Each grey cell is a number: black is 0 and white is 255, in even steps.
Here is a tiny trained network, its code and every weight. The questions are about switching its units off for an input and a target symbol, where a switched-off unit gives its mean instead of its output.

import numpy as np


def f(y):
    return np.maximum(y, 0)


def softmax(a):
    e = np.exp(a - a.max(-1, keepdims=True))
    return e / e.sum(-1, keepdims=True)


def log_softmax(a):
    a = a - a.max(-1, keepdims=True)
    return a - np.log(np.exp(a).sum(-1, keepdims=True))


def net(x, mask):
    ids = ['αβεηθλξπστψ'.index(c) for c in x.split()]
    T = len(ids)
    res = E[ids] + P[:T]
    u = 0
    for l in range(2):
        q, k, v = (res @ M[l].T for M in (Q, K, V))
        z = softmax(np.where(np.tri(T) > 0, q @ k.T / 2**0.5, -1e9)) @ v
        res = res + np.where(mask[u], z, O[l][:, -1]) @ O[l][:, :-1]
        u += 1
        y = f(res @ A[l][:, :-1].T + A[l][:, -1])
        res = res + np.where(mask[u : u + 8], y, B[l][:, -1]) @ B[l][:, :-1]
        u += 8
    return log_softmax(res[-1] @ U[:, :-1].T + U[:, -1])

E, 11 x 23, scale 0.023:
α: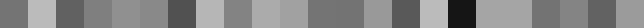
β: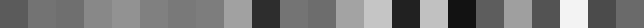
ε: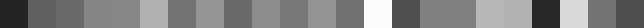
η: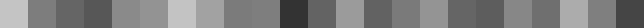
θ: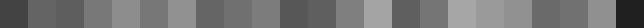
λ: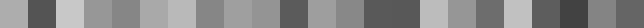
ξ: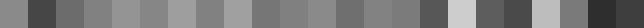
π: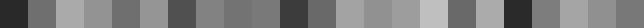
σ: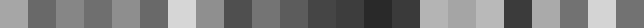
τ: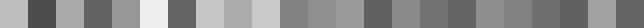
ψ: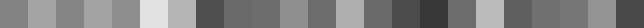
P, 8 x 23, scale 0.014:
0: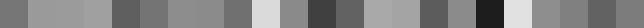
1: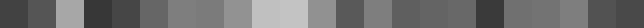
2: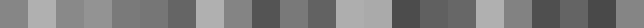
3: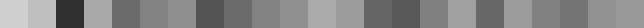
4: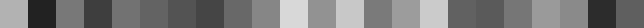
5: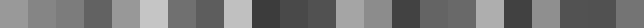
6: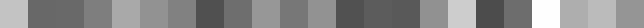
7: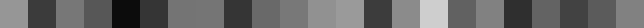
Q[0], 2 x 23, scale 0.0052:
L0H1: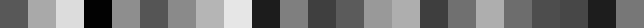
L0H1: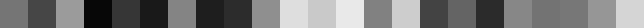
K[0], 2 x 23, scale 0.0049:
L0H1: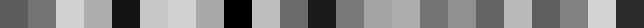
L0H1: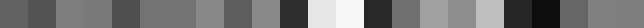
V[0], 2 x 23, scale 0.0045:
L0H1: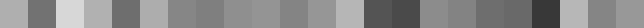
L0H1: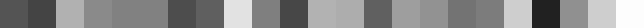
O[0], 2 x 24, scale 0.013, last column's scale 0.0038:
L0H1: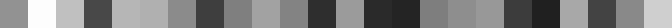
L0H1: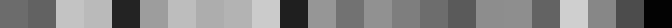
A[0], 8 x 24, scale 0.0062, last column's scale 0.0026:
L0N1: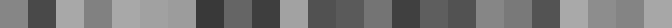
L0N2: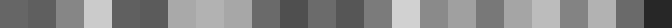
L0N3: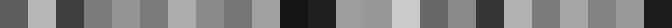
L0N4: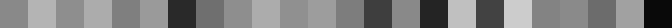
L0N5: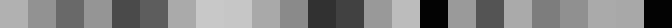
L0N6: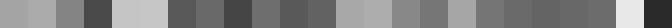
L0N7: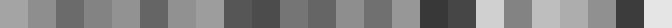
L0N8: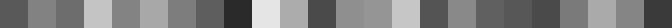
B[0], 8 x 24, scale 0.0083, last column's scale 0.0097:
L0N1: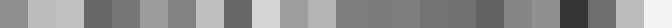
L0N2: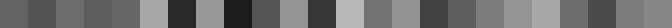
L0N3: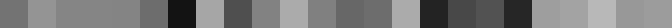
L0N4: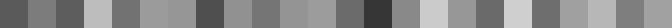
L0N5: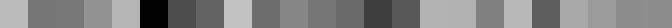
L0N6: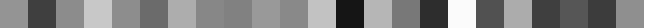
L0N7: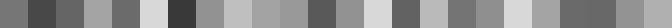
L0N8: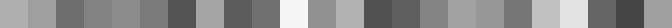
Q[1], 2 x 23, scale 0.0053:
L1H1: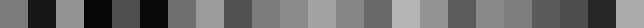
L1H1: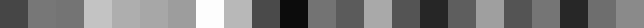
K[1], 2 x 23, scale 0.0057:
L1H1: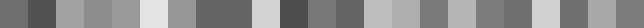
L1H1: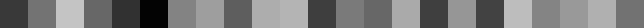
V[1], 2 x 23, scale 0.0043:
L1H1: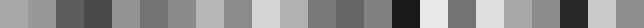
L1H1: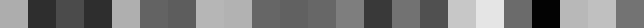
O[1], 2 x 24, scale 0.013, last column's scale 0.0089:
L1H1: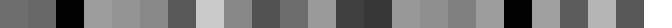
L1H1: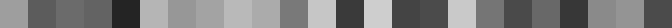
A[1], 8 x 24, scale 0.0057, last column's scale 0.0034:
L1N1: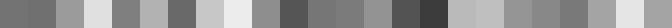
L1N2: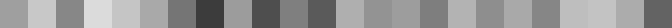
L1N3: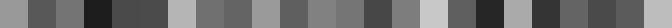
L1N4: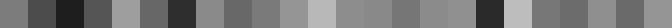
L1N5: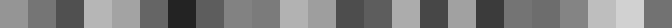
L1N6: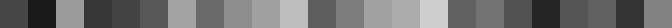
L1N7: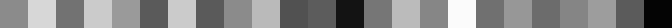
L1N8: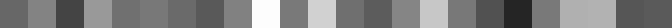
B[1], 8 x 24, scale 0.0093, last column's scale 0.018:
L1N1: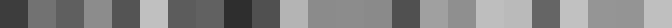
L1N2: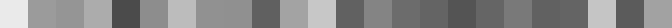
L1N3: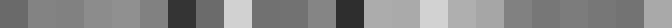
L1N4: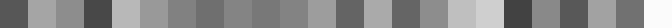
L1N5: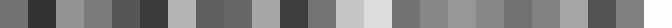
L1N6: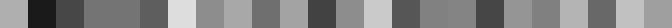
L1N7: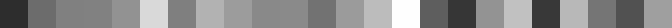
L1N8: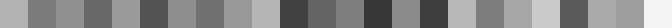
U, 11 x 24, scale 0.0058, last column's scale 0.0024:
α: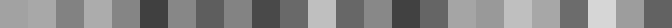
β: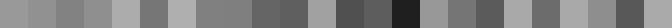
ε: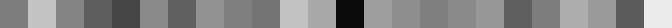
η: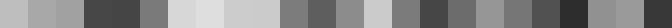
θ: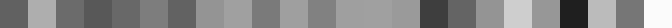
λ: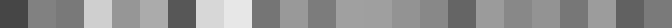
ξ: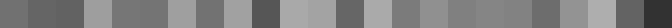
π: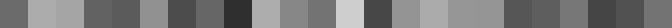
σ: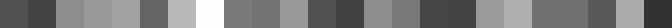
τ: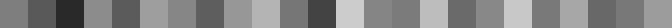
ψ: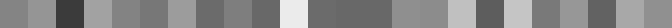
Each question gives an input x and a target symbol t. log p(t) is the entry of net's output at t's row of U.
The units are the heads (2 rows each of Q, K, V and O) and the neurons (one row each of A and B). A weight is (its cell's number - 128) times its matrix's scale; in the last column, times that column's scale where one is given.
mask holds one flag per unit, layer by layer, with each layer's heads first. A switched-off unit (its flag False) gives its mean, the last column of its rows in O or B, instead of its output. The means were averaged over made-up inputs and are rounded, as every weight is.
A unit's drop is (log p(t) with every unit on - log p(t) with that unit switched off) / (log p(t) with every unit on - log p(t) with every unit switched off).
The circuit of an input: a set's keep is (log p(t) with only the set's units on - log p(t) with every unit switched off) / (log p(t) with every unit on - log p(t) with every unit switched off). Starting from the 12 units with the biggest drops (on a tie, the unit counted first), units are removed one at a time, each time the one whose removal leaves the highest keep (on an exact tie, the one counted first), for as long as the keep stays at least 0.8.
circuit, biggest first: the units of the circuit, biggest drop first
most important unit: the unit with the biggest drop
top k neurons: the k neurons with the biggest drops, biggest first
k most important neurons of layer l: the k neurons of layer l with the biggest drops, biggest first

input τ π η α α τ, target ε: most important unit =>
L1N1
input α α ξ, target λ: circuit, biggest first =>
(L0H1, L0N6, L1H1)
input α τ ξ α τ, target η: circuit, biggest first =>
(L1H1, L1N1)
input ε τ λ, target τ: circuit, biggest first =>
(L0H1, L1H1, L1N4)
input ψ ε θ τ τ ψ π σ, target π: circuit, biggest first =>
(L0N1, L1H1, L0N6)
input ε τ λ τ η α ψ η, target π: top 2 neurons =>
(L0N1, L0N7)
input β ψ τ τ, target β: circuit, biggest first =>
(L1N2, L1H1, L0H1, L0N1)
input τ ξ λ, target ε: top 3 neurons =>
(L1N1, L0N5, L1N5)
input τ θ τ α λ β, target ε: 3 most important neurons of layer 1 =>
(L1N1, L1N5, L1N8)
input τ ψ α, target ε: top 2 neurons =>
(L1N1, L0N5)
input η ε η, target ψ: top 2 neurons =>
(L0N6, L0N3)
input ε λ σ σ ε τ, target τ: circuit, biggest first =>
(L1H1, L0H1, L1N4)
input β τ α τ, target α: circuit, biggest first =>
(L1N8, L1H1, L0N4)
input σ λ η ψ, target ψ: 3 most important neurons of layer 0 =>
(L0N6, L0N8, L0N1)
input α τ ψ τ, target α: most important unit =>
L0H1
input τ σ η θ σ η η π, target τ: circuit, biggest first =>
(L1N6, L1N4)
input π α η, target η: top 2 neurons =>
(L1N2, L0N3)
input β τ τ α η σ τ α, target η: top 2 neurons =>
(L1N1, L1N8)
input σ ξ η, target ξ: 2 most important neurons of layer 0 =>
(L0N6, L0N7)
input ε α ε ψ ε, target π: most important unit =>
L1H1
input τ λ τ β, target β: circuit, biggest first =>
(L0H1, L1N2)
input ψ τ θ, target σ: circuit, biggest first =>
(L0N6, L0H1, L1N7)
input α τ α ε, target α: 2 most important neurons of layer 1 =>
(L1N8, L1N7)
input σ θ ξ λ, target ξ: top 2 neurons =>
(L1N7, L0N6)
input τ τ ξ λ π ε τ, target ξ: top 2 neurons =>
(L0N6, L1N4)
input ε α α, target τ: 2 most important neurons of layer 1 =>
(L1N4, L1N1)
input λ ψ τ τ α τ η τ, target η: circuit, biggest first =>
(L1H1)
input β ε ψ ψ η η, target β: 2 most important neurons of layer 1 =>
(L1N2, L1N5)
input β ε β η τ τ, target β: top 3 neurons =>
(L1N2, L0N3, L0N1)
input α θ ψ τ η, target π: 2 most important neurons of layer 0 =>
(L0N7, L0N1)
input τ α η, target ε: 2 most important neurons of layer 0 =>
(L0N5, L0N8)
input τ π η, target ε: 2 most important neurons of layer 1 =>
(L1N1, L1N5)
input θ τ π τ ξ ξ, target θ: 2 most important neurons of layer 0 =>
(L0N2, L0N6)
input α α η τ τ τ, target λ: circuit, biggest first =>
(L1H1)
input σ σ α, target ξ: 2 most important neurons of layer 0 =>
(L0N6, L0N1)
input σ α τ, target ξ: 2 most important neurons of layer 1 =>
(L1N5, L1N4)
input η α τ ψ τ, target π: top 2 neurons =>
(L0N7, L0N1)
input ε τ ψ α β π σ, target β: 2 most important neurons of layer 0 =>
(L0N6, L0N1)
